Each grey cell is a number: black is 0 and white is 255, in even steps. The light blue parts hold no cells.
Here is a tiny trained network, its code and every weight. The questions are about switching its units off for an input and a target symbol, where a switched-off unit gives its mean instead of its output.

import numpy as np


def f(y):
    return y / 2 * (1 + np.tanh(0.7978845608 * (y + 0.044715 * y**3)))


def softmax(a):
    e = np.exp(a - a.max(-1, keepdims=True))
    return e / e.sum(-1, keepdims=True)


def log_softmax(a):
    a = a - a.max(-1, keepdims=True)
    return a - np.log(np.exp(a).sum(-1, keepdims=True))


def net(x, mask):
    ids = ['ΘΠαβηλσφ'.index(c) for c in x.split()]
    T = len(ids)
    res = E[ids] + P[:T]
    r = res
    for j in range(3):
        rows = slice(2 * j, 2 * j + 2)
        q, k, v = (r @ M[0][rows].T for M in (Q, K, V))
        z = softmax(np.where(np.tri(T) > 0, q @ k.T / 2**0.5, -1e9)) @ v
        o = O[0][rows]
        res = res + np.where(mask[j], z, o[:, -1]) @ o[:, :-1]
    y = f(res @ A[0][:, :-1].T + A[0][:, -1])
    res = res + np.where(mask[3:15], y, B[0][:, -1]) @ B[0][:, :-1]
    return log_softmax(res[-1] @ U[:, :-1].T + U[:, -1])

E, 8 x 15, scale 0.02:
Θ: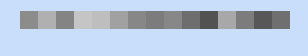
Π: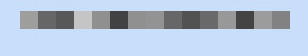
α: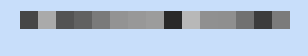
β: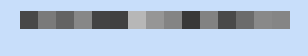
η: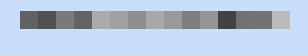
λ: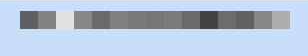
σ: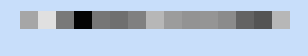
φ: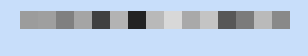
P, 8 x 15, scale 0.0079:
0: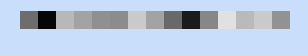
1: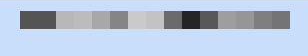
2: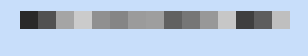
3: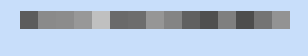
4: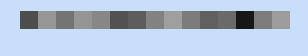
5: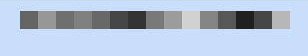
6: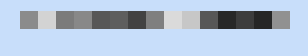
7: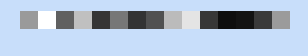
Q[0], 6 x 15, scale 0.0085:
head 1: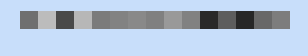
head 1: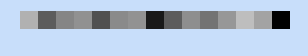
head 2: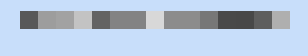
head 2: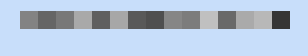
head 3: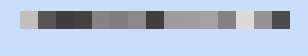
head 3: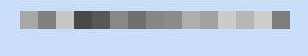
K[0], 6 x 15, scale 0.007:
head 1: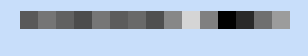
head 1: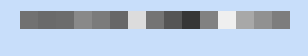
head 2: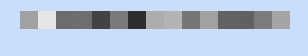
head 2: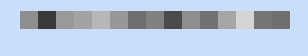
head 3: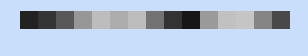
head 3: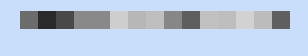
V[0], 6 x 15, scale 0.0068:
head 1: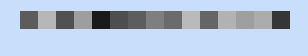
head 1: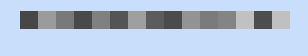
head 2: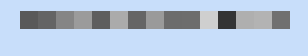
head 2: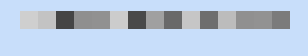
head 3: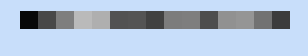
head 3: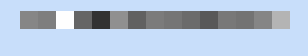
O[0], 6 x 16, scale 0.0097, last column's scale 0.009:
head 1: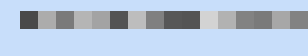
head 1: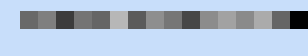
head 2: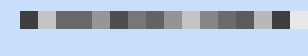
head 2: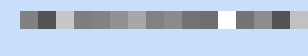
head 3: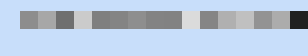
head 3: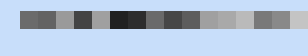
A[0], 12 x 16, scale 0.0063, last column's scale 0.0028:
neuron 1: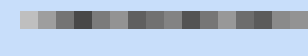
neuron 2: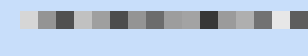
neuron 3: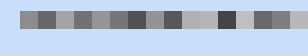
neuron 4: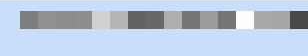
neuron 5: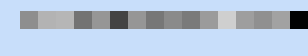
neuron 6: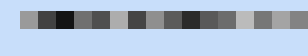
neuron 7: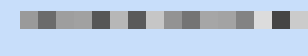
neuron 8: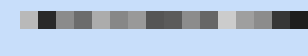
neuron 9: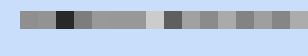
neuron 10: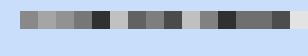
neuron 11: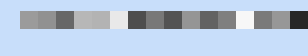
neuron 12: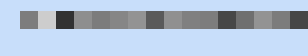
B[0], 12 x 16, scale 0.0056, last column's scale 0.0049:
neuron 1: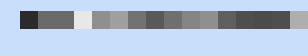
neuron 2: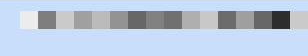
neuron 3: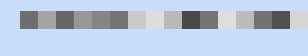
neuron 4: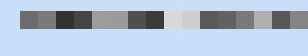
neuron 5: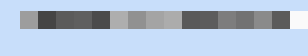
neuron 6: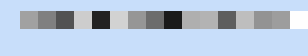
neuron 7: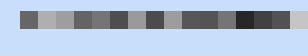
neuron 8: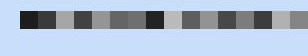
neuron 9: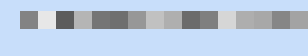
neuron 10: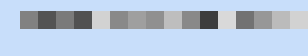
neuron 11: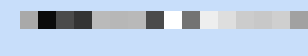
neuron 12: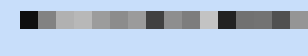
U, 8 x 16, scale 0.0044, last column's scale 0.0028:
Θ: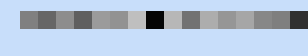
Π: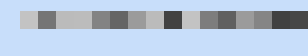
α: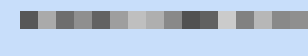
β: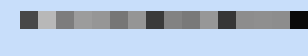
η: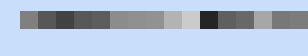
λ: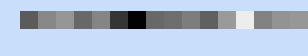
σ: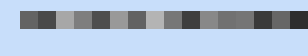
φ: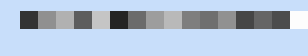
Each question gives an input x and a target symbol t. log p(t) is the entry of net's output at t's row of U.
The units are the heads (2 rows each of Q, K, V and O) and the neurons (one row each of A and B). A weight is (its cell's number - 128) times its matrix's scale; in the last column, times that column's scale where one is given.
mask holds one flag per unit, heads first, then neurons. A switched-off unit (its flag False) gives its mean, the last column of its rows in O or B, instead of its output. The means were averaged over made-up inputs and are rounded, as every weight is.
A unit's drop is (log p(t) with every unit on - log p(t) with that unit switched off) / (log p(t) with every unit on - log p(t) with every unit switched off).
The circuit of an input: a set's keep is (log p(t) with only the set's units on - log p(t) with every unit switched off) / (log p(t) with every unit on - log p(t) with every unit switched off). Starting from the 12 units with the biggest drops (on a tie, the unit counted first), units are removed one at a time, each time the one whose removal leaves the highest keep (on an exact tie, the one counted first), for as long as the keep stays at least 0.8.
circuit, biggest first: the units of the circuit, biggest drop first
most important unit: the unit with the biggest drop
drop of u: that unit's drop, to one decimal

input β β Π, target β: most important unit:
head 2
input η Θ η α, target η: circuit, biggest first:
[head 1; head 3]
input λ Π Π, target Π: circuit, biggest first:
[head 2; neuron 2; head 3]
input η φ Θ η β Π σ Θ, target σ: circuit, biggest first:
[head 2; head 3]
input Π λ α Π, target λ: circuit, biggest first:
[head 3; head 2]
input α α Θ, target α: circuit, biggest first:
[head 1; head 3]
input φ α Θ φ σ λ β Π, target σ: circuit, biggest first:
[head 2; head 1; head 3]
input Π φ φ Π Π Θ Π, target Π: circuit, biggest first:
[head 3; neuron 2]
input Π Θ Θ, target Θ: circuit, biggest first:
[neuron 11; head 3; head 2]
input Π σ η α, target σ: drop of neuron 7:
0.0
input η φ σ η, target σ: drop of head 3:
0.3
